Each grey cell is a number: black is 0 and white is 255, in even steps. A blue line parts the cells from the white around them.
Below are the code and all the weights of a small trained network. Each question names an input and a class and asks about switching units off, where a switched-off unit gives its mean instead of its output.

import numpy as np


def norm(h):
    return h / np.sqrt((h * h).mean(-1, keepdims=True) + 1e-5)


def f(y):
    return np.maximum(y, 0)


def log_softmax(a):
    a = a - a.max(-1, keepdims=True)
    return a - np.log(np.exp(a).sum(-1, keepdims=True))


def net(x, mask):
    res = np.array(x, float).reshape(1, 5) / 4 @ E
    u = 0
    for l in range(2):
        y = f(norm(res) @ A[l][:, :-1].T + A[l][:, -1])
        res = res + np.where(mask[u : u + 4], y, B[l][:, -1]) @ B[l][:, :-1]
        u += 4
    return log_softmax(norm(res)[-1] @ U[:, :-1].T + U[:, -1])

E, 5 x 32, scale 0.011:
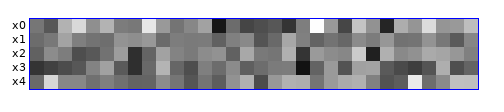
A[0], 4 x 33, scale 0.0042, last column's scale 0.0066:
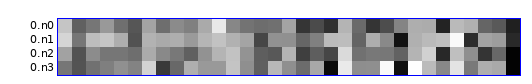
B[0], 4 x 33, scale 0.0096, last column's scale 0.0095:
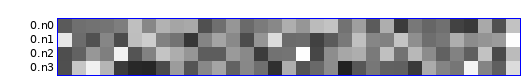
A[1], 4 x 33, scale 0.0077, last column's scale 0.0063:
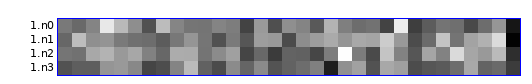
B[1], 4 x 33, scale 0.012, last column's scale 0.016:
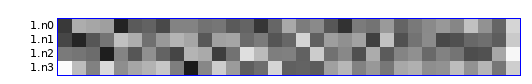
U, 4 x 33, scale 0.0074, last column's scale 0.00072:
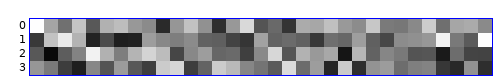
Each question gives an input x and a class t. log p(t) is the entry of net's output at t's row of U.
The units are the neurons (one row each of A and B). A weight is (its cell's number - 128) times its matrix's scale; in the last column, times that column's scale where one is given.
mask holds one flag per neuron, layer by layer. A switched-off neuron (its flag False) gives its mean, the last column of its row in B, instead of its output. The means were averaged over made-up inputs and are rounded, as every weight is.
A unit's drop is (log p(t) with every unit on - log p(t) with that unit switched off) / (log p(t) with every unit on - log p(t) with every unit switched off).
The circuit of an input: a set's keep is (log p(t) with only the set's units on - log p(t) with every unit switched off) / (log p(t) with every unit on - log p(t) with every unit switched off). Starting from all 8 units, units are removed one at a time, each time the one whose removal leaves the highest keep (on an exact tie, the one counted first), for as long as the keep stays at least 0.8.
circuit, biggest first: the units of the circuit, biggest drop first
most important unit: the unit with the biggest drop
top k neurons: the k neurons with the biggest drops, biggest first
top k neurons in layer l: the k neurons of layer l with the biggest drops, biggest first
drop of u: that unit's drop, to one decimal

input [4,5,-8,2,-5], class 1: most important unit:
1.n0
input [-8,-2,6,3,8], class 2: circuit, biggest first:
[1.n2 1.n1 1.n0]
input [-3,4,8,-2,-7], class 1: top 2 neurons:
[0.n3 1.n1]
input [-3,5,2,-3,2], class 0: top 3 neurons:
[1.n2 1.n0 0.n3]
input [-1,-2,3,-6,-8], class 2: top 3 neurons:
[0.n2 0.n0 1.n3]
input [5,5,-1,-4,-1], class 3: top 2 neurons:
[1.n2 1.n3]
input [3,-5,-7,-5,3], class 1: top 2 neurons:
[1.n0 1.n3]
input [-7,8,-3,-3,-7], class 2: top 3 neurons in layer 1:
[1.n2 1.n3 1.n0]
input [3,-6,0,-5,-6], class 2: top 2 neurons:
[0.n2 0.n0]
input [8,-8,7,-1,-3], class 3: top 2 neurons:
[1.n2 1.n0]
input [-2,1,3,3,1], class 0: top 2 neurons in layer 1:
[1.n3 1.n0]
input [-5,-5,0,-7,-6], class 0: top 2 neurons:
[1.n2 1.n1]
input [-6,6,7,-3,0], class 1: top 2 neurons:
[1.n2 0.n3]
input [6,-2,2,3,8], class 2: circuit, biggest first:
[1.n1]
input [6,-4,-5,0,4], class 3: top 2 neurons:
[1.n2 0.n3]
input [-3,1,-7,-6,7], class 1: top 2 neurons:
[1.n0 1.n3]
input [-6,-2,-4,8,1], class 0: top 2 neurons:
[1.n3 1.n2]
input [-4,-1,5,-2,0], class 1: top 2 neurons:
[1.n2 0.n3]
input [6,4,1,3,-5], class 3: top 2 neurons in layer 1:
[1.n2 1.n1]
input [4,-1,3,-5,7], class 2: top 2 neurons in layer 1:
[1.n1 1.n3]
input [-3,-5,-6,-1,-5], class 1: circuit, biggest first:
[1.n0]
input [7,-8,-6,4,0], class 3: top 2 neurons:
[1.n2 0.n3]
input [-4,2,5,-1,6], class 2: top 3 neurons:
[1.n1 1.n0 1.n2]
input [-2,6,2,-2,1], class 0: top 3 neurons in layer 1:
[1.n2 1.n0 1.n1]
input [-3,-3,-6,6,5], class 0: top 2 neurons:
[1.n3 0.n3]
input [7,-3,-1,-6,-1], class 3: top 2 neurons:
[1.n2 1.n3]
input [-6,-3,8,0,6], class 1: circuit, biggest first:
[1.n2]
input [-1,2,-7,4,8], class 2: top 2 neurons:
[1.n1 0.n3]
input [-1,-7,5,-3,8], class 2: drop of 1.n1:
1.1
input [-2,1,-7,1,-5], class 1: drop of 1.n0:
0.8
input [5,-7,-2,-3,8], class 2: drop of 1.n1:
1.5
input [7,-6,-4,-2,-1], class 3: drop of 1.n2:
1.0
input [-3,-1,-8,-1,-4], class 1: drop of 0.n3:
0.0
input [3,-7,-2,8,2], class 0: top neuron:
[1.n3]
